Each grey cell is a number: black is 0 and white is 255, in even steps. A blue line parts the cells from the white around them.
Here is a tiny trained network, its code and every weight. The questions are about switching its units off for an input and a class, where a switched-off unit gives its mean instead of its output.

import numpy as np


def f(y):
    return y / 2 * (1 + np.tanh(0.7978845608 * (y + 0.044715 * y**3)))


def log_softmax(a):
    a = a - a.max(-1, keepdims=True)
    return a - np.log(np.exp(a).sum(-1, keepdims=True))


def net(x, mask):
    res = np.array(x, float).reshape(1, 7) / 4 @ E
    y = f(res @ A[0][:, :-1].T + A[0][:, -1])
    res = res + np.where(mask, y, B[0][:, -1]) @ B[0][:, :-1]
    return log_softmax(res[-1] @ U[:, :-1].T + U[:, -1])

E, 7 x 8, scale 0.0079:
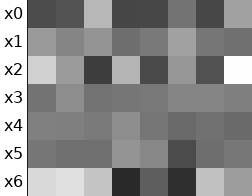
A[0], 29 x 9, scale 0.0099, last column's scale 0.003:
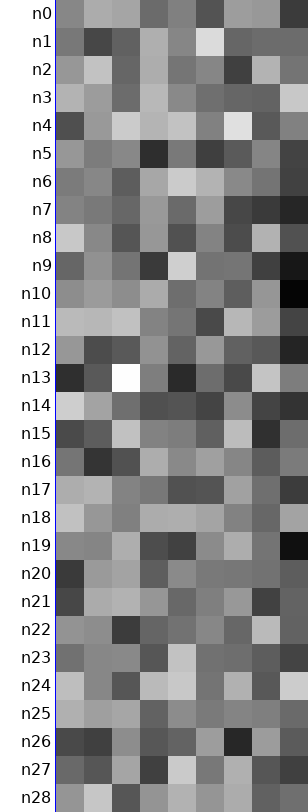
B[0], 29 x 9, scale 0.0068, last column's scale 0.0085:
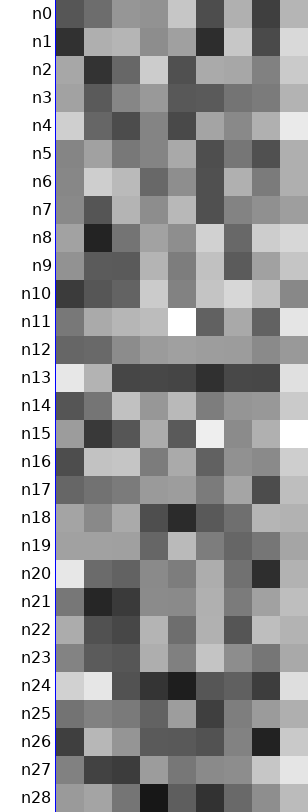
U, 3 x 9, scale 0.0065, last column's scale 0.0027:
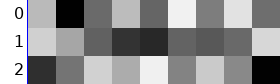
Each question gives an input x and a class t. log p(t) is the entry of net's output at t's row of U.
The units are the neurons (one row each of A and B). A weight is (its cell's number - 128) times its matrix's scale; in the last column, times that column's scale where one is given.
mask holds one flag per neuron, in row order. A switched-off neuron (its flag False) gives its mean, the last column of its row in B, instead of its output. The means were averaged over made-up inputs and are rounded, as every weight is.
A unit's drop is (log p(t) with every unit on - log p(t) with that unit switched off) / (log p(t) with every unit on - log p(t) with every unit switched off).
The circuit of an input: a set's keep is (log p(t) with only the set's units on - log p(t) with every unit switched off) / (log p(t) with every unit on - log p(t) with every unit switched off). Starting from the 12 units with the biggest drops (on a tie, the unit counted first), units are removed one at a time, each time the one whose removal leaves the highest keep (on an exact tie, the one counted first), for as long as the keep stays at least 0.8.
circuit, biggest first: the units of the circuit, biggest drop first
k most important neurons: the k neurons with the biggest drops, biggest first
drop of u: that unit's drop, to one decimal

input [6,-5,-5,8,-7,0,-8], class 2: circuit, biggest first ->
[n1]
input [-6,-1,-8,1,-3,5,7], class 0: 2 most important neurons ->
[n4; n15]
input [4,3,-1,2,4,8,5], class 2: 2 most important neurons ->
[n24; n14]
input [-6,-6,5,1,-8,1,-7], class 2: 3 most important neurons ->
[n1; n16; n13]
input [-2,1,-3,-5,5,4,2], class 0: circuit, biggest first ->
[n13; n1]
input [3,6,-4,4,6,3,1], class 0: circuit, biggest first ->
[n24; n15]
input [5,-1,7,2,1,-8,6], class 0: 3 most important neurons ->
[n8; n22; n2]
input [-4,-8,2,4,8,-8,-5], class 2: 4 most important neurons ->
[n13; n1; n16; n4]
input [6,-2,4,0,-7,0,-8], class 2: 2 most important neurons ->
[n1; n24]
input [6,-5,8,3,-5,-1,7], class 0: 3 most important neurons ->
[n8; n22; n2]
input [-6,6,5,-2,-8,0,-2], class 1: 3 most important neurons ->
[n24; n15; n28]
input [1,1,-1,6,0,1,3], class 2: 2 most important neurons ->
[n24; n13]
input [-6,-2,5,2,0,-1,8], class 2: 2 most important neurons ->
[n11; n14]
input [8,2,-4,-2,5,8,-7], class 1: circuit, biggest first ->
[n13]
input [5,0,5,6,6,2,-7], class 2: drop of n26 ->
0.1
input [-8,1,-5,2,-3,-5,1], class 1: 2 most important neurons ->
[n24; n28]
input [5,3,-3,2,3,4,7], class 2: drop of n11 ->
0.2
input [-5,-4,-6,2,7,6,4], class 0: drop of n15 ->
0.2
